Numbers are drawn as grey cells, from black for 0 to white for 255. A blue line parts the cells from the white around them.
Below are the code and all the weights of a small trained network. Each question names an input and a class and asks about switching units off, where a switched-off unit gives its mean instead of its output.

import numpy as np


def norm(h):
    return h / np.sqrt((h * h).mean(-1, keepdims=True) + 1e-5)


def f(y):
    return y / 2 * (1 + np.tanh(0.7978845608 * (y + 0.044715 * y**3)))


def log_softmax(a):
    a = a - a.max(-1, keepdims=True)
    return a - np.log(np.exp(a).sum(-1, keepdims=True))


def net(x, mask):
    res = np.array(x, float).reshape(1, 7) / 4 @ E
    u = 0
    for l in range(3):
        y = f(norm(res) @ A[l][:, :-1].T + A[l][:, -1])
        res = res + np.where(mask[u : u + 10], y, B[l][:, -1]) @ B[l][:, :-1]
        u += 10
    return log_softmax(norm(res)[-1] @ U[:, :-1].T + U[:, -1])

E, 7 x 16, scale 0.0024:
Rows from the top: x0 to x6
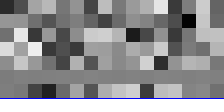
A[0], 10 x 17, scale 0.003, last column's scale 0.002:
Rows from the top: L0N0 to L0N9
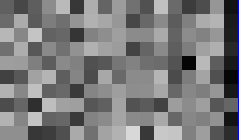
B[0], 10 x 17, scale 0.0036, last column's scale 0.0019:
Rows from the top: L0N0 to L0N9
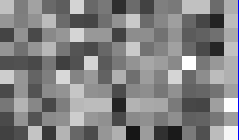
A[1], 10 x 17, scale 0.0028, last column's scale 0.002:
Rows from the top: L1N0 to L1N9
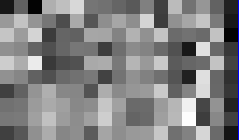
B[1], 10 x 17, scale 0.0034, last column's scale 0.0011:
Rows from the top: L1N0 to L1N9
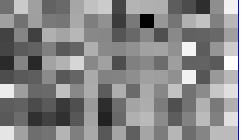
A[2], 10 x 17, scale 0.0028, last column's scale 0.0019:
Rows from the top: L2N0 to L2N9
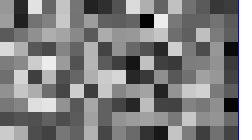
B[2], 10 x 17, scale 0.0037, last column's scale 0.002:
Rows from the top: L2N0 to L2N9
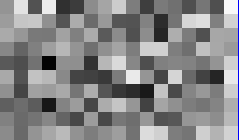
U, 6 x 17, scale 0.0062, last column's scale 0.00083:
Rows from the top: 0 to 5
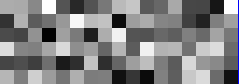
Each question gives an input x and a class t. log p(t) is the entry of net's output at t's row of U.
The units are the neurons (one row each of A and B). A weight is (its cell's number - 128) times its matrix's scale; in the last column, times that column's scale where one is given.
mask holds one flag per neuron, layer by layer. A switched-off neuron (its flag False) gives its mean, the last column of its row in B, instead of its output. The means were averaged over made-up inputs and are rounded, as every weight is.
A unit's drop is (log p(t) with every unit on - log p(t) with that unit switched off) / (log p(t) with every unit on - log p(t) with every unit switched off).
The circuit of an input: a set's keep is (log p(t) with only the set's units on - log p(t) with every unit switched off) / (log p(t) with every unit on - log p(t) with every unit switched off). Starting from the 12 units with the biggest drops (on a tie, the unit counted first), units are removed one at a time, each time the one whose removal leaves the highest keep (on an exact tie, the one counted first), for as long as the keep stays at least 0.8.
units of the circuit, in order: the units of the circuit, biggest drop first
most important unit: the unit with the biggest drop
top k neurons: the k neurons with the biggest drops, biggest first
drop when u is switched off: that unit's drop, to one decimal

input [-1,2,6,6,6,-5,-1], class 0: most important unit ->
L2N5
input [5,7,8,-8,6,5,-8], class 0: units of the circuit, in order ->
[L2N5, L0N1, L0N3]
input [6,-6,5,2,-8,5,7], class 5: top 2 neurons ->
[L2N1, L0N0]
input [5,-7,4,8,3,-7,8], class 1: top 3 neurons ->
[L1N4, L1N2, L2N4]
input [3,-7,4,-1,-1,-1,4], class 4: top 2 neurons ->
[L1N8, L1N7]
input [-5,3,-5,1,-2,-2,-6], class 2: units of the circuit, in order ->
[L2N4, L2N7]
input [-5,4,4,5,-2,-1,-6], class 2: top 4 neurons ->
[L2N4, L0N7, L2N7, L1N0]
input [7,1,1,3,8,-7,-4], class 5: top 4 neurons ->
[L1N1, L2N6, L2N9, L2N3]
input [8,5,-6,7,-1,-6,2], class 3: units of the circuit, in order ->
[L1N6, L0N5]
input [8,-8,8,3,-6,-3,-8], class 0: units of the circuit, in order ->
[L2N5, L0N1]
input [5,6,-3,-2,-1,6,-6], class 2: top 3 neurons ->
[L2N4, L2N7, L1N8]
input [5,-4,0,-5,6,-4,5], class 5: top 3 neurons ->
[L2N6, L1N1, L0N2]
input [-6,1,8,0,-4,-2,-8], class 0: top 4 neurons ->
[L2N5, L0N9, L0N1, L0N3]
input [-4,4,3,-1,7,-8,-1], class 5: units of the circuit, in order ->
[L2N6]
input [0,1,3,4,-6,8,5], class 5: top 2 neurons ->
[L0N0, L2N1]
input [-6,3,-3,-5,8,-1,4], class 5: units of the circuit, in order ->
[L2N6, L1N1]
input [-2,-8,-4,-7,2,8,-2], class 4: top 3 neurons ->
[L1N8, L1N7, L0N2]
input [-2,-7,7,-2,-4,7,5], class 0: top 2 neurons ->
[L2N5, L0N4]
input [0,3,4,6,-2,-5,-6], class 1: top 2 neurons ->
[L1N4, L0N9]
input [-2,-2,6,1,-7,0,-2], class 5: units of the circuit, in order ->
[L0N0]
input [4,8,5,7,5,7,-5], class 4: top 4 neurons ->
[L0N7, L1N3, L0N4, L1N5]
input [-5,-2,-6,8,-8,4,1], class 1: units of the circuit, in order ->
[L1N4, L1N2]
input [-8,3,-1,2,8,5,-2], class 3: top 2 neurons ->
[L2N9, L2N3]
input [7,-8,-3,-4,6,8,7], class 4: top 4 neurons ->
[L1N8, L1N7, L2N8, L2N4]
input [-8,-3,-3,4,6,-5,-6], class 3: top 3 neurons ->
[L2N9, L0N9, L2N3]
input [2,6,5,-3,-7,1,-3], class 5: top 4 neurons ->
[L0N0, L2N1, L1N8, L1N7]
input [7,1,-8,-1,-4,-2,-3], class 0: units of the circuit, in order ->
[L2N0]
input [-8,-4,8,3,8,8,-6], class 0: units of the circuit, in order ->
[L2N5, L0N1]
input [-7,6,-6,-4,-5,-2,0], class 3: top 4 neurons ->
[L2N9, L2N3, L0N3, L0N1]
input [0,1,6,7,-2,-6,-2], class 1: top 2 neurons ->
[L1N4, L2N0]
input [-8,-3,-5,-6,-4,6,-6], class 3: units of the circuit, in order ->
[L2N9, L2N3]
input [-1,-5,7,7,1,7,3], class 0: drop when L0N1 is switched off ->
0.2
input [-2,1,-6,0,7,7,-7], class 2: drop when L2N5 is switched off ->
0.1
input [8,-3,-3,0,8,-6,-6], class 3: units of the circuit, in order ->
[L0N5]
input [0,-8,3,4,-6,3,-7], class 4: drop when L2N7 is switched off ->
-0.1
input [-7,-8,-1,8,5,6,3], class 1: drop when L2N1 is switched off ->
0.0
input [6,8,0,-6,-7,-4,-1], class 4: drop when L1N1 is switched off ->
0.1
